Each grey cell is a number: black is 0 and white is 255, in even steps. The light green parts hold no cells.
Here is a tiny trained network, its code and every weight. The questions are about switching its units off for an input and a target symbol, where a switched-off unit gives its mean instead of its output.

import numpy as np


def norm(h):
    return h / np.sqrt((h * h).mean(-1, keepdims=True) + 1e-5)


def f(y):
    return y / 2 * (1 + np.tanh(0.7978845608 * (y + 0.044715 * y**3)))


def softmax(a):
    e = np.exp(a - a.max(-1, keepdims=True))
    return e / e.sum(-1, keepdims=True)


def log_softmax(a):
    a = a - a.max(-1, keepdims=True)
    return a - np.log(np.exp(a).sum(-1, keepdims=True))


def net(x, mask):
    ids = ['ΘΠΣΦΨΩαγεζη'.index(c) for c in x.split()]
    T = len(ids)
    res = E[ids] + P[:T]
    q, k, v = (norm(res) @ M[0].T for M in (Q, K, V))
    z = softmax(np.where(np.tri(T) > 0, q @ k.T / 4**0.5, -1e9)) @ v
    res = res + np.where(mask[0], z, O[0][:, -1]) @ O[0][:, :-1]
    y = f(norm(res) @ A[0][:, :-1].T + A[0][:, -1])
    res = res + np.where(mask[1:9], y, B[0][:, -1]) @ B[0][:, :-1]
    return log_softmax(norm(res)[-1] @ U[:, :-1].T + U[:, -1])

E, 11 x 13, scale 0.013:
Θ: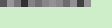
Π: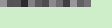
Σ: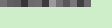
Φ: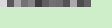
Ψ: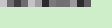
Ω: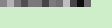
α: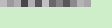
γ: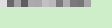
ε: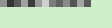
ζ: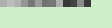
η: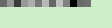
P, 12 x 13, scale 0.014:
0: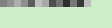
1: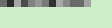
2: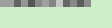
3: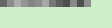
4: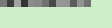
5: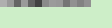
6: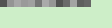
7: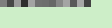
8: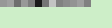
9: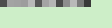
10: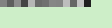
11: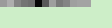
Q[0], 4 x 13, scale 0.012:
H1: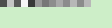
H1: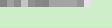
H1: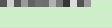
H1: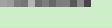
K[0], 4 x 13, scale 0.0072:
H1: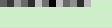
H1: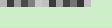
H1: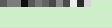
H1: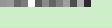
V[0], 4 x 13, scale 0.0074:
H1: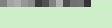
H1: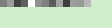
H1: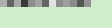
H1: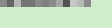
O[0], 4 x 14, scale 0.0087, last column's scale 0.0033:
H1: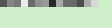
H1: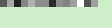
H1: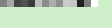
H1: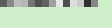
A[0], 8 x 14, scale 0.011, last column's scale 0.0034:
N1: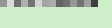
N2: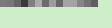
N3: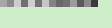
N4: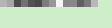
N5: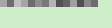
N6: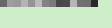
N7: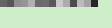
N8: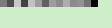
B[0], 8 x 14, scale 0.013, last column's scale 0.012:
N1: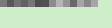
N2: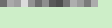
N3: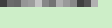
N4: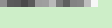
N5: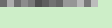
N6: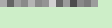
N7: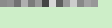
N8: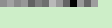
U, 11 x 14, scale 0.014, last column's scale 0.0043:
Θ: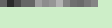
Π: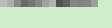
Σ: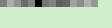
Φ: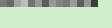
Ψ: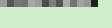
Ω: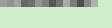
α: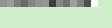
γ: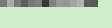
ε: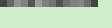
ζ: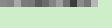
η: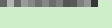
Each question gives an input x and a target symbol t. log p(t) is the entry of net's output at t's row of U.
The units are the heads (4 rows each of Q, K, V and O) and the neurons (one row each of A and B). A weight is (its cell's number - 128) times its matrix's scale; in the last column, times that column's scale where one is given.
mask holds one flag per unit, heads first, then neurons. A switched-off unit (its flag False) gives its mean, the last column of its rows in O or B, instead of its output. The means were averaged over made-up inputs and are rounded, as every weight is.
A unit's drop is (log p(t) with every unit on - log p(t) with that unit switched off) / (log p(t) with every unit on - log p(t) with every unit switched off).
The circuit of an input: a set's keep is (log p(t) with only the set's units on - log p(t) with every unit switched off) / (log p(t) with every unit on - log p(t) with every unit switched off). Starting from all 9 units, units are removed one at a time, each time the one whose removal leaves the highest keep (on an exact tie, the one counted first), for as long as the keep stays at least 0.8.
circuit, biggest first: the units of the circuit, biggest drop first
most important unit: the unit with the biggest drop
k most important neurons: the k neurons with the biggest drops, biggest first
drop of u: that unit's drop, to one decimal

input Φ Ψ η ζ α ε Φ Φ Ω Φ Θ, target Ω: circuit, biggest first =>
[H1 N4]
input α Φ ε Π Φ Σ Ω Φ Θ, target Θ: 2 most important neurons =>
[N4 N5]
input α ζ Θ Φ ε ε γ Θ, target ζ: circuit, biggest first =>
[N8]
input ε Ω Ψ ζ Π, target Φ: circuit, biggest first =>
[H1 N7]
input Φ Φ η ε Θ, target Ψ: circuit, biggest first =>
[H1 N7]
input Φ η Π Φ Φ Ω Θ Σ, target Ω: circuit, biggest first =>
[H1 N4]
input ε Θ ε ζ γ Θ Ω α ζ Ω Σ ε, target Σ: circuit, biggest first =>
[H1 N5]
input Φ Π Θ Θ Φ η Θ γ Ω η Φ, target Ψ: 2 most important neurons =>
[N7 N2]
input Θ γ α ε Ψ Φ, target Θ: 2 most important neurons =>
[N4 N2]
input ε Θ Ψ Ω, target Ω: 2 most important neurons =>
[N4 N8]
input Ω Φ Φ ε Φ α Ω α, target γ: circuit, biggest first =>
[H1 N7]
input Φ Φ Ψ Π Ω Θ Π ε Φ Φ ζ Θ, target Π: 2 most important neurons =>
[N4 N3]
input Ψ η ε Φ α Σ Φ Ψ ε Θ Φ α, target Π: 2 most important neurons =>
[N4 N1]
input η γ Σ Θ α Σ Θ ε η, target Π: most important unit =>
N3
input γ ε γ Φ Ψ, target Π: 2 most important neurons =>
[N2 N8]
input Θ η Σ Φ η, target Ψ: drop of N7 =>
0.3
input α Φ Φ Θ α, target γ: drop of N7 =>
0.2
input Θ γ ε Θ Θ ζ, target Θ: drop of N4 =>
0.2
